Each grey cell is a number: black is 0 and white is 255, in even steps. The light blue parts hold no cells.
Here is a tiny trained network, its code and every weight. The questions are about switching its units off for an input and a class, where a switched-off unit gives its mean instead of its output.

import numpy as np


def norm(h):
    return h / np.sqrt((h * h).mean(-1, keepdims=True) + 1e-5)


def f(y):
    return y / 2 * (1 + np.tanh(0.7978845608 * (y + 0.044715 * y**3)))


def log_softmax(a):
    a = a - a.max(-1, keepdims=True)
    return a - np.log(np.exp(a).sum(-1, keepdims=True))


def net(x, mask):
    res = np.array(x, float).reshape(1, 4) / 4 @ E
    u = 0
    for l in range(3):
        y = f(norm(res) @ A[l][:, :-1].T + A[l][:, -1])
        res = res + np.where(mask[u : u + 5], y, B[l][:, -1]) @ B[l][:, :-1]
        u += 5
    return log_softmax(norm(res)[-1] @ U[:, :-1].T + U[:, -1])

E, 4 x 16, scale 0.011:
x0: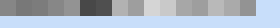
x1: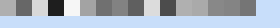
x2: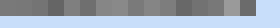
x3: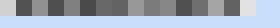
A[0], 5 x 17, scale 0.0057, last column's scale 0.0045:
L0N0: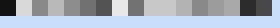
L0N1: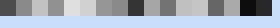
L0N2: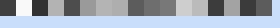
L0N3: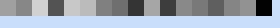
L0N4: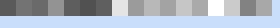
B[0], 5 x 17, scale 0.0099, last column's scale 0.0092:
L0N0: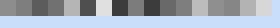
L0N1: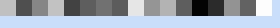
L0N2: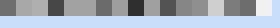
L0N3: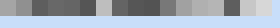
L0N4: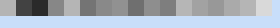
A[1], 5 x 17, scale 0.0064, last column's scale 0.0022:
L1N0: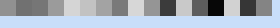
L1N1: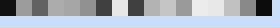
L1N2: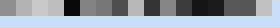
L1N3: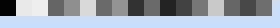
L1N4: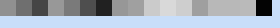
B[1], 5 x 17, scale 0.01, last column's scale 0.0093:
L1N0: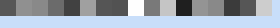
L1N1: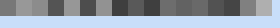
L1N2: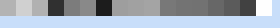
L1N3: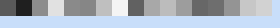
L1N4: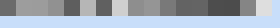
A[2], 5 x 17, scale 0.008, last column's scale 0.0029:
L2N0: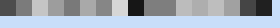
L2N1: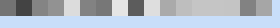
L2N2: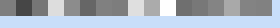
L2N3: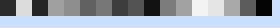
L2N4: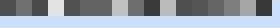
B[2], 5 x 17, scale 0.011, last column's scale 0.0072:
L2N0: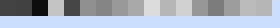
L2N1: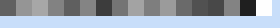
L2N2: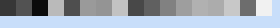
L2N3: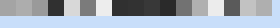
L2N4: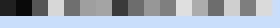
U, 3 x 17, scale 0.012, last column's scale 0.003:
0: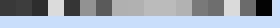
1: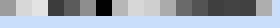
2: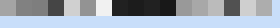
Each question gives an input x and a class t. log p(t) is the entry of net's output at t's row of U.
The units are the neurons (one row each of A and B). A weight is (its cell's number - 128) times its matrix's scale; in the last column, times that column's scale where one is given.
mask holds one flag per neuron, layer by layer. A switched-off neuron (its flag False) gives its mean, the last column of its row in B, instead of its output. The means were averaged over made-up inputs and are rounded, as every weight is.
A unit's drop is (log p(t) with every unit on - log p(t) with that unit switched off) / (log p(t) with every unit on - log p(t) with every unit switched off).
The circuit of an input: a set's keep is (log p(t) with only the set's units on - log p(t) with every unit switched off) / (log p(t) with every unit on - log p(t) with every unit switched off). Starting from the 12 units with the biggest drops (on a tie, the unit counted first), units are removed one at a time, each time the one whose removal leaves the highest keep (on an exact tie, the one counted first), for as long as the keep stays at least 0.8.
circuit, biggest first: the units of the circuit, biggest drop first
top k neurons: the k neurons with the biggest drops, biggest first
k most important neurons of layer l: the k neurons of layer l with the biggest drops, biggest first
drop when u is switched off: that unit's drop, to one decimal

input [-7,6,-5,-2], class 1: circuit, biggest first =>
(L0N1)
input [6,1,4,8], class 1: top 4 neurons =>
(L0N1, L1N3, L1N0, L2N1)
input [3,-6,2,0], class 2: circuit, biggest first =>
(L0N1, L2N3)
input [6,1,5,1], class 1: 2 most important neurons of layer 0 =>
(L0N1, L0N3)
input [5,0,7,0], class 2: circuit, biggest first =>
(L0N0, L0N1)
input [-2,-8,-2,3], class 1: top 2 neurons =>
(L1N2, L0N4)
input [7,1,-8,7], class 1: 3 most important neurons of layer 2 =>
(L2N1, L2N0, L2N4)
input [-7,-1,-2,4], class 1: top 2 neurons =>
(L0N2, L1N2)
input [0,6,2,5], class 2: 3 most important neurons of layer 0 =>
(L0N3, L0N2, L0N4)
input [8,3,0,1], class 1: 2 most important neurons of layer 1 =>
(L1N3, L1N4)
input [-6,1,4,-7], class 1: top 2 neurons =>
(L0N1, L1N2)
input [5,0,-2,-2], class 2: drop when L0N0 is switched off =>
0.9
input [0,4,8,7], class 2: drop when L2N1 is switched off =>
0.1
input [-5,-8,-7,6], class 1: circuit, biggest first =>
(L1N2)
